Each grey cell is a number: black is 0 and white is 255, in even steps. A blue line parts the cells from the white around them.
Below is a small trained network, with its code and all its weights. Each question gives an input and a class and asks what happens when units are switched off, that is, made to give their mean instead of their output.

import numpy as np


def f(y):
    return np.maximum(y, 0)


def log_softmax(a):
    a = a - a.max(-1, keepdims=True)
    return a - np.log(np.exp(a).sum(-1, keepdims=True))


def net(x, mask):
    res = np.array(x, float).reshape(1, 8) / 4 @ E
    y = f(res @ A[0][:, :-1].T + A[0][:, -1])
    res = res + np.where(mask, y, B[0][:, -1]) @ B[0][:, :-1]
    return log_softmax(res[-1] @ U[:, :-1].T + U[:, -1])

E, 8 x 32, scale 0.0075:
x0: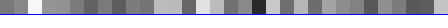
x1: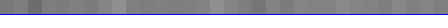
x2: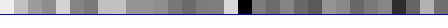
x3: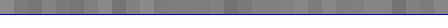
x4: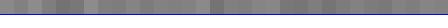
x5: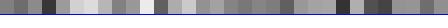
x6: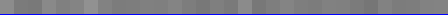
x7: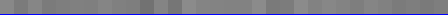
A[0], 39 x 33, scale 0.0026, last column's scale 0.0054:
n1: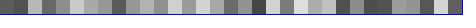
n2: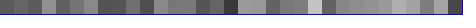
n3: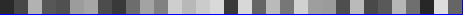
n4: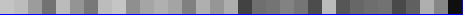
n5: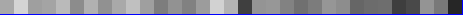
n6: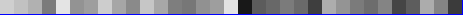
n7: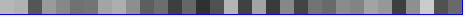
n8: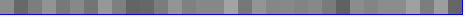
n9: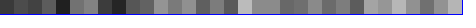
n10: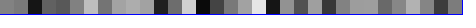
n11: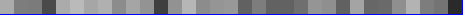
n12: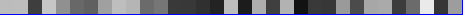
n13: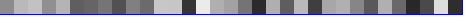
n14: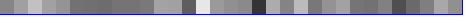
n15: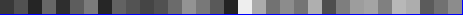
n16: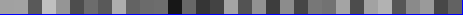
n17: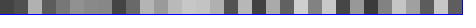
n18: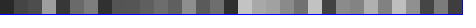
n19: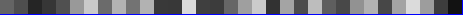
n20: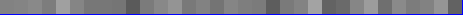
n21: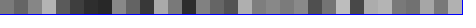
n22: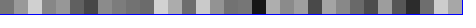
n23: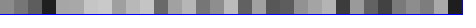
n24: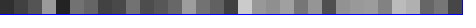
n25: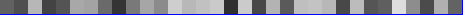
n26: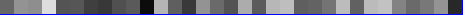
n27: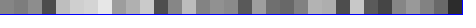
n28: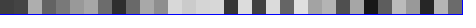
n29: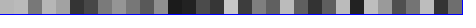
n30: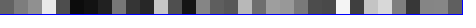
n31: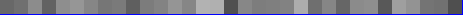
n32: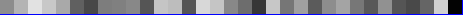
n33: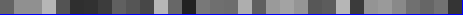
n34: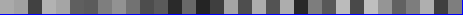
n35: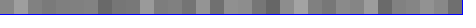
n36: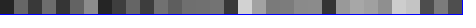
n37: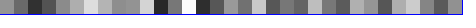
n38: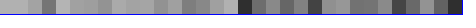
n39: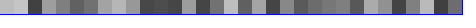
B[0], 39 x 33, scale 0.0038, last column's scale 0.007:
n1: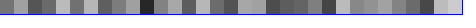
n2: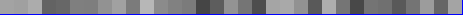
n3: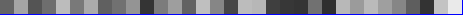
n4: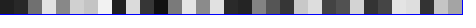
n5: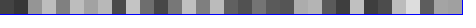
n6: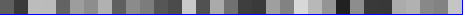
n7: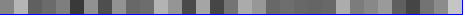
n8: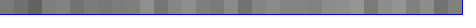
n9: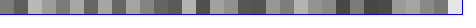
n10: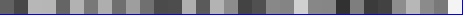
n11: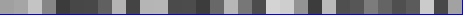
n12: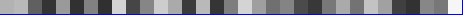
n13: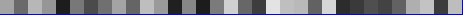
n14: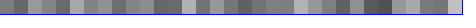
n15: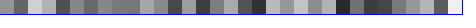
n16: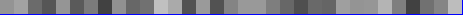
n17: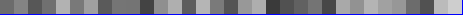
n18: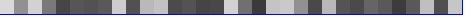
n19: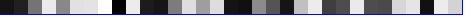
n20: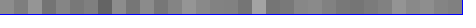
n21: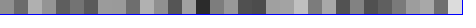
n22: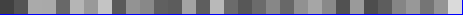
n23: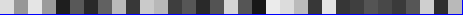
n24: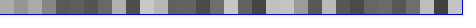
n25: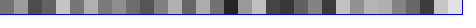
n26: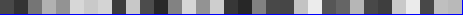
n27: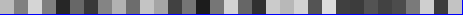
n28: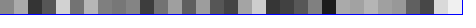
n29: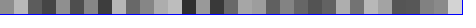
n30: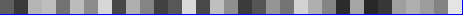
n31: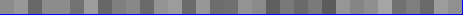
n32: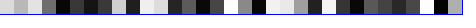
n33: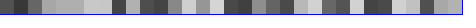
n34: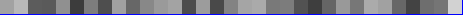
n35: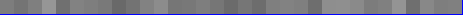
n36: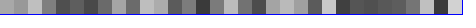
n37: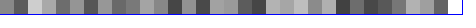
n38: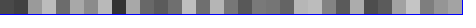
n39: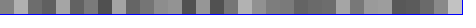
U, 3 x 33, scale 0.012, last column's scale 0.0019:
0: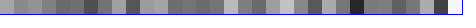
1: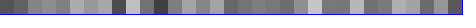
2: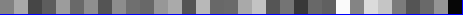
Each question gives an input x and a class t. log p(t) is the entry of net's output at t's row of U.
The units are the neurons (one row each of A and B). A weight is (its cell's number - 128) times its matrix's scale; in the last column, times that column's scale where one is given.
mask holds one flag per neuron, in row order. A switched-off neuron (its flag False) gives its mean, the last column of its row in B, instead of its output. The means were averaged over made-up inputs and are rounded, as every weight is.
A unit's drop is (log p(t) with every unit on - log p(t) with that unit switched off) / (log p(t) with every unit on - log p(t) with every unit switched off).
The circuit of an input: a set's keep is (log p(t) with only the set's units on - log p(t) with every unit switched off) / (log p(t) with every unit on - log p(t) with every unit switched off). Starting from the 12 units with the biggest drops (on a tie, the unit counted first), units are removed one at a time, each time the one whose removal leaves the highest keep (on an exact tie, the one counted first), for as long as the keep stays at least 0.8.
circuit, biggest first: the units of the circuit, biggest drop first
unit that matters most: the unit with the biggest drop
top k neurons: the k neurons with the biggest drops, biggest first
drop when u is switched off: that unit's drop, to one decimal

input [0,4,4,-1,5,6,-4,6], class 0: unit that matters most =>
n23
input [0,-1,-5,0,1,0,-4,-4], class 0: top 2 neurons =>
(n19; n18)
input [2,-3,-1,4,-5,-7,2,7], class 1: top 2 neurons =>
(n26; n33)
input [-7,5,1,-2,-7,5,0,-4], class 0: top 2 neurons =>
(n23; n27)
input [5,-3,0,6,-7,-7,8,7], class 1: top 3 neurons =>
(n26; n33; n30)
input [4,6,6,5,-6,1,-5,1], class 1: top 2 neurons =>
(n4; n5)
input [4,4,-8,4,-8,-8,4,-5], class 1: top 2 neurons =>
(n26; n33)
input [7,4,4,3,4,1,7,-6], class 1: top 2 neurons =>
(n4; n22)
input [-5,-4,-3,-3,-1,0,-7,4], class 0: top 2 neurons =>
(n26; n18)
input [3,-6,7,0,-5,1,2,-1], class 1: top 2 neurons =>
(n4; n5)
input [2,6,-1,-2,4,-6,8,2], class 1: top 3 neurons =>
(n26; n33; n30)
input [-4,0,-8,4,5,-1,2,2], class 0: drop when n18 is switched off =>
0.7
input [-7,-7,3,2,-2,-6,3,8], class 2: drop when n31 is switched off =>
0.0
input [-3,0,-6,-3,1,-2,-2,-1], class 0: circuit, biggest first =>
(n18)
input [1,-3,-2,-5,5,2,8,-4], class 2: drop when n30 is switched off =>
0.1
